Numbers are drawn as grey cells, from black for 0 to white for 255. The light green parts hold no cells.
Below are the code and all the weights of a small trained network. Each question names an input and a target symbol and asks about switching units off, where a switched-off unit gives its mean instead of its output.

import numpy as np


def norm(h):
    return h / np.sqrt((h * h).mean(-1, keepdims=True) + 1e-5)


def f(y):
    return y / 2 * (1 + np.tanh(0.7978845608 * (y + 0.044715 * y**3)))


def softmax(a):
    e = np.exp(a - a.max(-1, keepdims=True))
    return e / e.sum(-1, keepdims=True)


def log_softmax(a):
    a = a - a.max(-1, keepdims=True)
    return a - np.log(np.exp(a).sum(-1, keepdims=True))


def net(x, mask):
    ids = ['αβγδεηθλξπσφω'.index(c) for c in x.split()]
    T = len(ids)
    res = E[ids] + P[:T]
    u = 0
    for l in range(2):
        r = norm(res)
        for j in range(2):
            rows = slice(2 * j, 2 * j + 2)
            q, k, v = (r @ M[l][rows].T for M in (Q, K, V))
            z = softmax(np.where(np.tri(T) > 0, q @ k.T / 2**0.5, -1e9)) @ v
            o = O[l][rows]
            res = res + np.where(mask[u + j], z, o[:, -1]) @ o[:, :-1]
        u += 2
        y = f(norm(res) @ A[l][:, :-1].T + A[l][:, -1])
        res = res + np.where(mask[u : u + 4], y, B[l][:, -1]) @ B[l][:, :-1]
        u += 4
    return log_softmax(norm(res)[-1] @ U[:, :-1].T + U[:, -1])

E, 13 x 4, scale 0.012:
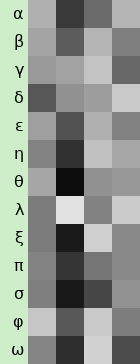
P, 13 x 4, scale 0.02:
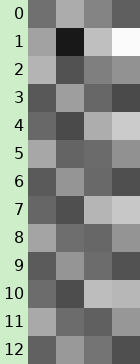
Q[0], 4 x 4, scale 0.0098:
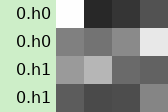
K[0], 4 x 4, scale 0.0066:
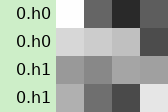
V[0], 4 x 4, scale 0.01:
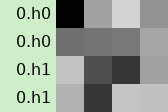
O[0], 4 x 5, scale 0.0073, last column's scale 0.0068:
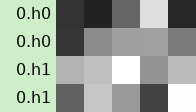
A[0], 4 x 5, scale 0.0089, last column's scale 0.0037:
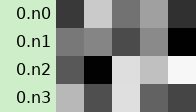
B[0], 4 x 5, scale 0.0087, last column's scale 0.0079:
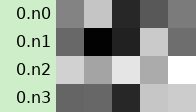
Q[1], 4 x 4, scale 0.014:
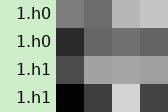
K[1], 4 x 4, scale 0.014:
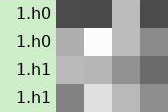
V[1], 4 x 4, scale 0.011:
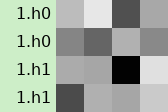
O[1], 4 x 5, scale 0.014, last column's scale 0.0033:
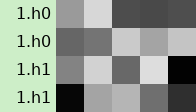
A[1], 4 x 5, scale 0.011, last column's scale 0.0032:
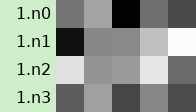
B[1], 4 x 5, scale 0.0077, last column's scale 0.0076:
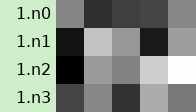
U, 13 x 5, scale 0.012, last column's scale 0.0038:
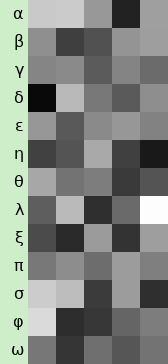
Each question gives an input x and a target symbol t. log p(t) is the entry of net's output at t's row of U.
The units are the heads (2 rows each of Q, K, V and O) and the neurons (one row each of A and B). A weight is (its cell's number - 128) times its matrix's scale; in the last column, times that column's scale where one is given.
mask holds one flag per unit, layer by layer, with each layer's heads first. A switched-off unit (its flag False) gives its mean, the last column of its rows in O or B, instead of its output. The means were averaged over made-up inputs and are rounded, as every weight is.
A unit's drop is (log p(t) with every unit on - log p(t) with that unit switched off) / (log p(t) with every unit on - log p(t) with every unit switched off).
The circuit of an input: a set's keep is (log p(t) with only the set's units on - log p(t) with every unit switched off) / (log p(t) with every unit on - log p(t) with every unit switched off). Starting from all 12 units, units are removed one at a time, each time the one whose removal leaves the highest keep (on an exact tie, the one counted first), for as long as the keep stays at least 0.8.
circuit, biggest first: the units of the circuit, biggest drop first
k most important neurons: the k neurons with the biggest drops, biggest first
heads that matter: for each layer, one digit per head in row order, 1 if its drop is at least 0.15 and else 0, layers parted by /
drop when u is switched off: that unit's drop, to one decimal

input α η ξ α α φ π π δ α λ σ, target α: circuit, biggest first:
0.h0
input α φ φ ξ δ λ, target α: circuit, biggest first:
0.n2, 1.h1, 0.h0
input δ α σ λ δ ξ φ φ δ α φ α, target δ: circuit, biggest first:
0.h1, 1.h1, 0.h0, 0.n2
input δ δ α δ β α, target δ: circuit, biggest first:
1.h1, 0.h0
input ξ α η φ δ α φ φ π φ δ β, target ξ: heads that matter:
11 / 11
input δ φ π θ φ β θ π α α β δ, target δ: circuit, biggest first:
0.h0, 1.h1
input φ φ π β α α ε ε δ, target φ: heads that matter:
11 / 01
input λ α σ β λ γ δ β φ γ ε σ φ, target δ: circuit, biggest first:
1.h1, 0.h1
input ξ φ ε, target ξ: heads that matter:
11 / 01
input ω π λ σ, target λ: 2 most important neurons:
0.n2, 1.n3
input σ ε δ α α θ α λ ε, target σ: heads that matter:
00 / 01
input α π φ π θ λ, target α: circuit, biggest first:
0.h0, 1.h1
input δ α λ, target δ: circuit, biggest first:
1.h1, 0.n2
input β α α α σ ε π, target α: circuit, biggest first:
1.n2
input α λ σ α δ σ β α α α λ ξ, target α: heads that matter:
11 / 10
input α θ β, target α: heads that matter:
10 / 00
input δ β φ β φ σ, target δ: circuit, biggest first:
1.h1, 0.h0
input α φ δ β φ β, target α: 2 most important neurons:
0.n2, 0.n3
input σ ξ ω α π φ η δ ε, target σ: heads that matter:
01 / 01
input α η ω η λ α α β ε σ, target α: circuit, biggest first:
1.h0
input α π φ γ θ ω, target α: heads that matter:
10 / 10
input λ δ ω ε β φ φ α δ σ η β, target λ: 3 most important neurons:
0.n2, 0.n1, 0.n3
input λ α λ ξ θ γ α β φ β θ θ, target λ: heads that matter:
11 / 01
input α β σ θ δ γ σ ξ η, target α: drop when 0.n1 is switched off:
0.0
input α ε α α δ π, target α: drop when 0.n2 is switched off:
0.1
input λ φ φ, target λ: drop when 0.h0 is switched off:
0.2
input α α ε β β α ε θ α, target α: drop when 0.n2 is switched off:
0.2
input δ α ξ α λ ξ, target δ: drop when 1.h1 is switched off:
0.8
